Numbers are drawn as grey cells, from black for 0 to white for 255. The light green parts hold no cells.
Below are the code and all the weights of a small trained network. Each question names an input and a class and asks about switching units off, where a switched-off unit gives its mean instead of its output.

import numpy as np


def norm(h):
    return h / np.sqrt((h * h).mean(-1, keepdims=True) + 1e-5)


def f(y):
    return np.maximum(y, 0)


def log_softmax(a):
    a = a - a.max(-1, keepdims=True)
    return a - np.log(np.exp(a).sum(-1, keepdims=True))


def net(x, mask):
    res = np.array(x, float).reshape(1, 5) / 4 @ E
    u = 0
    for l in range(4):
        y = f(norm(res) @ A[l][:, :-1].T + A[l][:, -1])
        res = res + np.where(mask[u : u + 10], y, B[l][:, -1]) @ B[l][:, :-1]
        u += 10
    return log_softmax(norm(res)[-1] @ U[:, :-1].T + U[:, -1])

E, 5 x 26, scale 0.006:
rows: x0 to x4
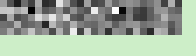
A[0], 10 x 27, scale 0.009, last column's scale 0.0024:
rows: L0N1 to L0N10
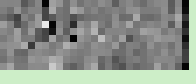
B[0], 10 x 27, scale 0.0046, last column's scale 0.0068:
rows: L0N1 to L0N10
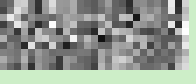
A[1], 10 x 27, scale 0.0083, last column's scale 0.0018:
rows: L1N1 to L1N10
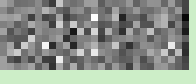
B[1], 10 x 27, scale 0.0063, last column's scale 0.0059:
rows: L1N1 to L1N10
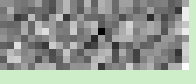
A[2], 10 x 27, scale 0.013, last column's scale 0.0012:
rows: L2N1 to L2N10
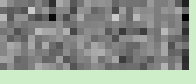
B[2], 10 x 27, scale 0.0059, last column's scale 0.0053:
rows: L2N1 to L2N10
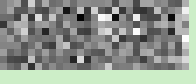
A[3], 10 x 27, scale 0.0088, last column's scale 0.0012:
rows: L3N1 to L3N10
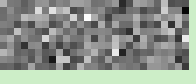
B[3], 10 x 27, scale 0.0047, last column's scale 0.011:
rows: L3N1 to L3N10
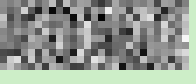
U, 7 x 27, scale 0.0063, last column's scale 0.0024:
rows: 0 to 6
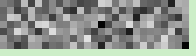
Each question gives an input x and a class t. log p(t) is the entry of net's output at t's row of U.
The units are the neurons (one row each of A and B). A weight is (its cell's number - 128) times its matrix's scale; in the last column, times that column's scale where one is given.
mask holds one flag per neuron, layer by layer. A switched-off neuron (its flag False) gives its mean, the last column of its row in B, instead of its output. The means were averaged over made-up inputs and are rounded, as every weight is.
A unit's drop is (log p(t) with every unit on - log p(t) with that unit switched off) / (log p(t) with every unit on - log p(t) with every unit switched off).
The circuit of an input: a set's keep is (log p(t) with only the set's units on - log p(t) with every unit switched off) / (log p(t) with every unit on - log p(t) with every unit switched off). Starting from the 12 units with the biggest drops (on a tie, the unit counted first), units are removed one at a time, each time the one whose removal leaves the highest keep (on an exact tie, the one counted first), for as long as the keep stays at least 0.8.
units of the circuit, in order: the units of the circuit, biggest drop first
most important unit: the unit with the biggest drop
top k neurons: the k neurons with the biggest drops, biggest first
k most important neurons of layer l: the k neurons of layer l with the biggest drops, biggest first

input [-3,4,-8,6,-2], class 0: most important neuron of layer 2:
[L2N3]
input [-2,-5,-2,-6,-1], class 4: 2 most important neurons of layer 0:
[L0N4 L0N7]
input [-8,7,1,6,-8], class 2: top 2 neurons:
[L1N8 L1N10]
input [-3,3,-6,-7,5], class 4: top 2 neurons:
[L0N4 L1N7]
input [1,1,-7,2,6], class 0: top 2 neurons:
[L0N5 L2N3]
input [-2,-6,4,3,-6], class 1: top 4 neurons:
[L2N2 L2N6 L1N10 L1N4]
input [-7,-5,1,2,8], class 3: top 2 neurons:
[L1N4 L1N10]
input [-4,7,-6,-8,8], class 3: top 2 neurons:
[L1N10 L1N4]
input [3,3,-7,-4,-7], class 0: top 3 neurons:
[L0N5 L2N3 L1N10]
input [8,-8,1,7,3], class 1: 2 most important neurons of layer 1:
[L1N2 L1N8]
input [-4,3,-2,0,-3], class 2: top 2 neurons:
[L1N8 L1N2]
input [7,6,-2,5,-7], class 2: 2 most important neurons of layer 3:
[L3N9 L3N3]
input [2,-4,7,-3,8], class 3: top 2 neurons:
[L1N4 L0N5]
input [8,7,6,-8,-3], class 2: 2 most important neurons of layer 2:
[L2N1 L2N2]
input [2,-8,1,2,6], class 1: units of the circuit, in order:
[L2N2]
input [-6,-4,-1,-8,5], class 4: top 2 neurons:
[L1N7 L0N4]
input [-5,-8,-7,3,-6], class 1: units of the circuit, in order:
[L2N2 L2N6]
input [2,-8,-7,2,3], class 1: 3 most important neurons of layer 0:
[L0N10 L0N9 L0N8]
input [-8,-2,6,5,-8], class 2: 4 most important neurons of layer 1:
[L1N8 L1N10 L1N2 L1N4]
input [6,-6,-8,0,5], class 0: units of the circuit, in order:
[L2N3]
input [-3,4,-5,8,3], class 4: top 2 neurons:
[L0N2 L0N1]
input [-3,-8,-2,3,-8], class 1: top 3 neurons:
[L2N2 L2N6 L1N10]
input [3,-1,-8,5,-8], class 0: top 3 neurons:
[L0N5 L2N3 L1N10]
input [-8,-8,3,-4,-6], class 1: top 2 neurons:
[L2N2 L2N6]
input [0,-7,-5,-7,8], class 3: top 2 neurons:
[L1N10 L0N7]
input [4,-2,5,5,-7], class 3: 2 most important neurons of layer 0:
[L0N5 L0N6]
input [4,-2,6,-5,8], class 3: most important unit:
L0N5
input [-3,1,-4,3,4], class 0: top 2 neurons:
[L0N5 L1N5]
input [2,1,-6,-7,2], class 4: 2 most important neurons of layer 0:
[L0N4 L0N10]
